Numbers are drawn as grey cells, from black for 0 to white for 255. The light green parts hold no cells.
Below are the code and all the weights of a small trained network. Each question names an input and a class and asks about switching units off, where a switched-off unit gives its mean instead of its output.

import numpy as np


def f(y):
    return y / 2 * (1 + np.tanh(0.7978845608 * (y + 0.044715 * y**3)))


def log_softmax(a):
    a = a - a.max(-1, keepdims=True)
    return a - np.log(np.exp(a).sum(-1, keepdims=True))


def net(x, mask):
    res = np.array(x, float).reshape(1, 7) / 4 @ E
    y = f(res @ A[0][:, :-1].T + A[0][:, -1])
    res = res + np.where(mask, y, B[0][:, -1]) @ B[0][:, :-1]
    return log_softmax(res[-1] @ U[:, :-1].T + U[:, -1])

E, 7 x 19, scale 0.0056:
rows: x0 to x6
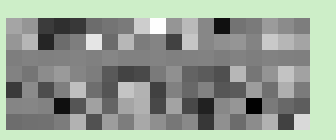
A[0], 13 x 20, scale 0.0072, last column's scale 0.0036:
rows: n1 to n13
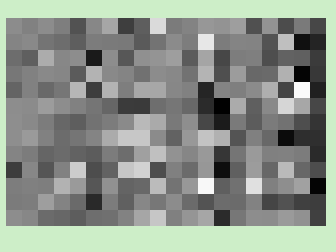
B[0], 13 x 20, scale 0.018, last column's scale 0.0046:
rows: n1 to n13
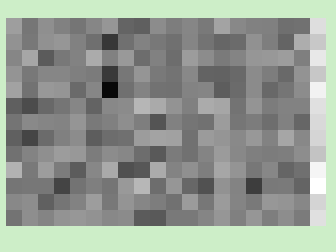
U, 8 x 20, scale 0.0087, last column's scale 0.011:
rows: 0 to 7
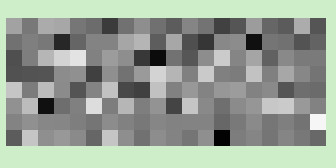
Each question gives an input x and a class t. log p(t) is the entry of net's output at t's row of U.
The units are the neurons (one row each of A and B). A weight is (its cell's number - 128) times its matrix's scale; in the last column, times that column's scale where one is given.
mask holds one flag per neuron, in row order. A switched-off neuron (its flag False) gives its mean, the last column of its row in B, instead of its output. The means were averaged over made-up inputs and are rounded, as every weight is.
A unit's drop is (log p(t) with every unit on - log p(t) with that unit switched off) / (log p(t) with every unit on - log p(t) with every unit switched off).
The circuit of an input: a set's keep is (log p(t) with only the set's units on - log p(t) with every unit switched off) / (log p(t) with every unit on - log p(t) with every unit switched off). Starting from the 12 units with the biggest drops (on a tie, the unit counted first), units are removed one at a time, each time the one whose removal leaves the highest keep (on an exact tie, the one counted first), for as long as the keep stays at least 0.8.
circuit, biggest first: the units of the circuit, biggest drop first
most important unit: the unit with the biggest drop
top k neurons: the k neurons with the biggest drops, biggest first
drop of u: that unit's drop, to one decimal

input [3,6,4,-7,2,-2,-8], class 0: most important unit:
n2
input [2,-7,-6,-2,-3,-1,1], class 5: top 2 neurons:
[n3; n12]
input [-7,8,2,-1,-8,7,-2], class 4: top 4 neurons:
[n11; n7; n3; n12]
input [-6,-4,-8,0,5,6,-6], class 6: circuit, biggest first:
[n11; n7; n13]
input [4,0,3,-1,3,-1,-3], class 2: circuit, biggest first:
[n13; n9; n3]
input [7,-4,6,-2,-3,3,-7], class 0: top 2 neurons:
[n4; n2]
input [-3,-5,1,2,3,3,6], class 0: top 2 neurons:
[n5; n11]
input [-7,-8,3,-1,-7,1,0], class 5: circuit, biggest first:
[n3; n12]
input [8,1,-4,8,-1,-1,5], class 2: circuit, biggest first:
[n13; n9]
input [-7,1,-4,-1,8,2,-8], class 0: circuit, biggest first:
[n2; n4]
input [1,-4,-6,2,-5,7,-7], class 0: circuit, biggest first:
[n4; n2]
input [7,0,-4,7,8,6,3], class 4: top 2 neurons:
[n10; n11]
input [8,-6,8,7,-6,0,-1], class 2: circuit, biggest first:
[n9; n13]
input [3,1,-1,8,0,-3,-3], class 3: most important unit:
n6
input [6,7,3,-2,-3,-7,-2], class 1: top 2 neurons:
[n11; n3]
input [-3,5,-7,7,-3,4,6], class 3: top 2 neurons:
[n6; n11]
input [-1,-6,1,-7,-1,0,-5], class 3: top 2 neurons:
[n8; n5]
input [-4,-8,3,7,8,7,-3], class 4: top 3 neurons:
[n10; n11; n8]
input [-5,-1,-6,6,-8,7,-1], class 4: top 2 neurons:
[n11; n1]
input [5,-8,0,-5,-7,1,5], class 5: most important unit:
n3
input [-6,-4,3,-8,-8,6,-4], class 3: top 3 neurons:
[n8; n11; n10]
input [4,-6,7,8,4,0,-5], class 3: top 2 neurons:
[n6; n5]
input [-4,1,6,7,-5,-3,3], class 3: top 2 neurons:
[n6; n10]
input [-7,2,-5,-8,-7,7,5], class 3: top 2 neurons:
[n8; n11]
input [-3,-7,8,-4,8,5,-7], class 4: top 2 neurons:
[n10; n5]
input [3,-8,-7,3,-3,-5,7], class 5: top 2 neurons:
[n3; n12]
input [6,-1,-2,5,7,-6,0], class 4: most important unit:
n10
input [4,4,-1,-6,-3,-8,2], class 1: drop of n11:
1.1
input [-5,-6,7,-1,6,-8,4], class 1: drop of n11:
0.8
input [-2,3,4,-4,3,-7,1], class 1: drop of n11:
0.7
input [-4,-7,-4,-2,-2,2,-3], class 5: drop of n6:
0.0
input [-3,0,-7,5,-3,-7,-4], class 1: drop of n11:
0.8
